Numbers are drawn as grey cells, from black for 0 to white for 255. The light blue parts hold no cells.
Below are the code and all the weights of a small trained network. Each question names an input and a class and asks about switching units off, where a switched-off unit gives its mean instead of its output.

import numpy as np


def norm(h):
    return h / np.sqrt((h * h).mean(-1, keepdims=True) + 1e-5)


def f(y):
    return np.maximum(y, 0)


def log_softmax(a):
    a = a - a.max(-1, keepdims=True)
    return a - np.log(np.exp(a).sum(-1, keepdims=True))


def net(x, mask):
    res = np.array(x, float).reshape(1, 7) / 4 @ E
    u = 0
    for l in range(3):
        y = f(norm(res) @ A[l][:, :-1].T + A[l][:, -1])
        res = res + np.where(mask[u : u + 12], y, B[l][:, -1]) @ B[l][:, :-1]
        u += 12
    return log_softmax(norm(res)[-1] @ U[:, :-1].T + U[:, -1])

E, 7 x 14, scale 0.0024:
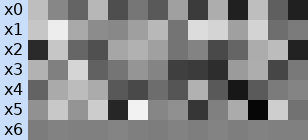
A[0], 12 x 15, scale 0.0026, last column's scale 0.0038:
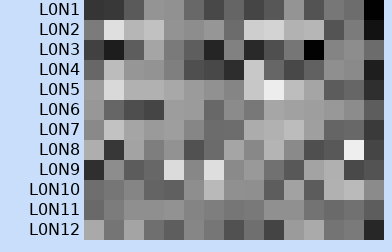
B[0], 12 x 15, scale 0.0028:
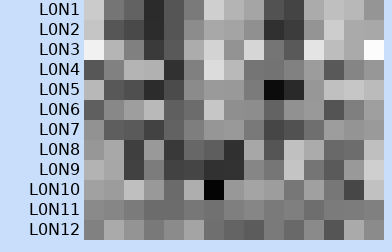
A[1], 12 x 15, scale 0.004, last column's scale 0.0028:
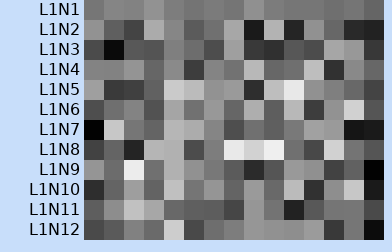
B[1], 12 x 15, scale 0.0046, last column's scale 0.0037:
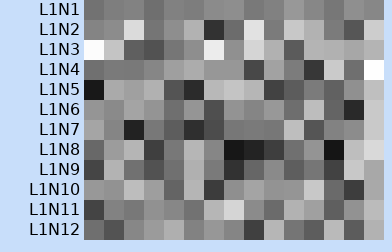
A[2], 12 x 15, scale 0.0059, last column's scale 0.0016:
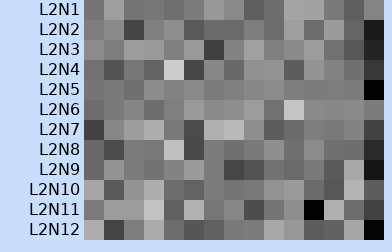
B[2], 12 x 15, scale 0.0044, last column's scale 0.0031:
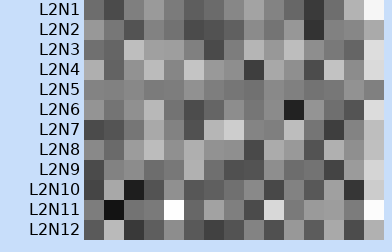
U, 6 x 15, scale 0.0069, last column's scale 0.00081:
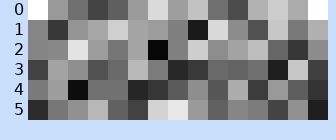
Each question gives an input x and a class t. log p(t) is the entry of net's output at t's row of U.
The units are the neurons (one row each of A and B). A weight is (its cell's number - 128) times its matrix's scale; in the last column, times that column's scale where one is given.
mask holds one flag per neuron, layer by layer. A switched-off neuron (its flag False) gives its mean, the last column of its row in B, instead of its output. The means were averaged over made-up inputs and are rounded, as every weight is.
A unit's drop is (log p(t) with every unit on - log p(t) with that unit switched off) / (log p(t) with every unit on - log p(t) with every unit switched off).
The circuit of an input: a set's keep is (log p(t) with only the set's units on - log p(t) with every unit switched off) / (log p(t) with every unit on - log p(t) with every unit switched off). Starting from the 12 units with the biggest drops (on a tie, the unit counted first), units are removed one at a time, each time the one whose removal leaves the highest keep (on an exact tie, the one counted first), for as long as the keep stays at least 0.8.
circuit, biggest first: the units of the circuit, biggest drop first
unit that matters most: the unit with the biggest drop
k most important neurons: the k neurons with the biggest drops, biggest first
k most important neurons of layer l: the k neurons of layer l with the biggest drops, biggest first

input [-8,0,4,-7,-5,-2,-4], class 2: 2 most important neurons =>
(L1N10, L1N6)
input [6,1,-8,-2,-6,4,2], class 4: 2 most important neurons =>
(L2N10, L2N12)
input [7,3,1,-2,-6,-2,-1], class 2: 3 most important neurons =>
(L1N2, L2N3, L1N11)
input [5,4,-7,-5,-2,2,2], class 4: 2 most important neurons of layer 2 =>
(L2N10, L2N12)
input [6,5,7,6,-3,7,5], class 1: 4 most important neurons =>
(L2N11, L1N8, L0N3, L1N3)
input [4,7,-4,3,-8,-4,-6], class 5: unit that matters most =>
L1N5
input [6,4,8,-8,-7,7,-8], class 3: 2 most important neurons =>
(L1N8, L1N4)
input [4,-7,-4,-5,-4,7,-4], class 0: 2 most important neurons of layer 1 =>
(L1N3, L1N4)
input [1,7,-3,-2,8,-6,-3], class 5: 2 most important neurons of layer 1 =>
(L1N11, L1N3)
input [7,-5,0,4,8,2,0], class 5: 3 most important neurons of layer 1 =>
(L1N11, L1N6, L1N10)
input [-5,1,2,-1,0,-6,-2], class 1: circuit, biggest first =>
(L1N12, L2N4)
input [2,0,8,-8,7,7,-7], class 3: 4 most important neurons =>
(L1N8, L1N4, L2N9, L1N12)
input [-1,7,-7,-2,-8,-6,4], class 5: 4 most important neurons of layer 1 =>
(L1N5, L1N3, L1N7, L1N2)
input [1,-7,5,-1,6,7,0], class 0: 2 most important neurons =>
(L1N3, L0N3)
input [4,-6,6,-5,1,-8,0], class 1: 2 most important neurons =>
(L2N4, L1N12)
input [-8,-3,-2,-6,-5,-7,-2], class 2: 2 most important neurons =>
(L1N10, L1N6)
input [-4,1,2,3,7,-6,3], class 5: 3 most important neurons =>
(L1N11, L2N7, L0N4)
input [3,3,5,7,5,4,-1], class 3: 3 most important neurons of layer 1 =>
(L1N9, L1N4, L1N5)
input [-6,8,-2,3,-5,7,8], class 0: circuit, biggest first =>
(L0N5, L0N2)
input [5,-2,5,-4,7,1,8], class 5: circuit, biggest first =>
(L1N11)
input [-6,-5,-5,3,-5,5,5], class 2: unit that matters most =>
L1N4
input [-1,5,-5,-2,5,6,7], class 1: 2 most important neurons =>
(L2N11, L0N3)
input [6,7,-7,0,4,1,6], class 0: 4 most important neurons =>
(L0N5, L0N2, L1N7, L0N9)
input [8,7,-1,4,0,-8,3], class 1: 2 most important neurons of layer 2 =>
(L2N4, L2N8)
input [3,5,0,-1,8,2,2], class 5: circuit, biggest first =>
(L2N7, L1N11)
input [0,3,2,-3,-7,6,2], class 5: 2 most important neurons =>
(L1N5, L1N4)
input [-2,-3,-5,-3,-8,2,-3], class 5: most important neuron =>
(L1N5)
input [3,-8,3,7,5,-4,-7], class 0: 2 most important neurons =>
(L1N3, L1N8)
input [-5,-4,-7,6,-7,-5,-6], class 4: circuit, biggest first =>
(L2N10, L2N12)
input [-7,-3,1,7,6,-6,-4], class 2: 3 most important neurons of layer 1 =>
(L1N10, L1N6, L1N8)
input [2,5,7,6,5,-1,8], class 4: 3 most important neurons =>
(L1N7, L1N8, L0N3)
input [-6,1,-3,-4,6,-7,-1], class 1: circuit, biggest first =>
(L1N4, L2N4)
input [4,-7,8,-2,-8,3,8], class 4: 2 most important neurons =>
(L1N7, L2N2)
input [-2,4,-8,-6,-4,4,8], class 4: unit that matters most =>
L2N10
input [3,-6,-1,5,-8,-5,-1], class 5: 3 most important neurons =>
(L1N5, L2N7, L0N5)
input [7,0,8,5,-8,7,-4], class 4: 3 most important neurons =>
(L1N7, L1N4, L1N5)
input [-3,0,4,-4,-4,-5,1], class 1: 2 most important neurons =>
(L1N12, L0N9)
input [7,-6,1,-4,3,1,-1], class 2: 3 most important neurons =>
(L1N2, L0N5, L2N3)
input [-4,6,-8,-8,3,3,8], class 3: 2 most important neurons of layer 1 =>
(L1N8, L1N7)
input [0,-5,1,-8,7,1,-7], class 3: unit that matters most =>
L1N8
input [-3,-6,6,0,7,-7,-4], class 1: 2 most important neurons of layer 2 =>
(L2N4, L2N8)
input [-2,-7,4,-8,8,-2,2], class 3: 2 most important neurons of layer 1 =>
(L1N8, L1N5)
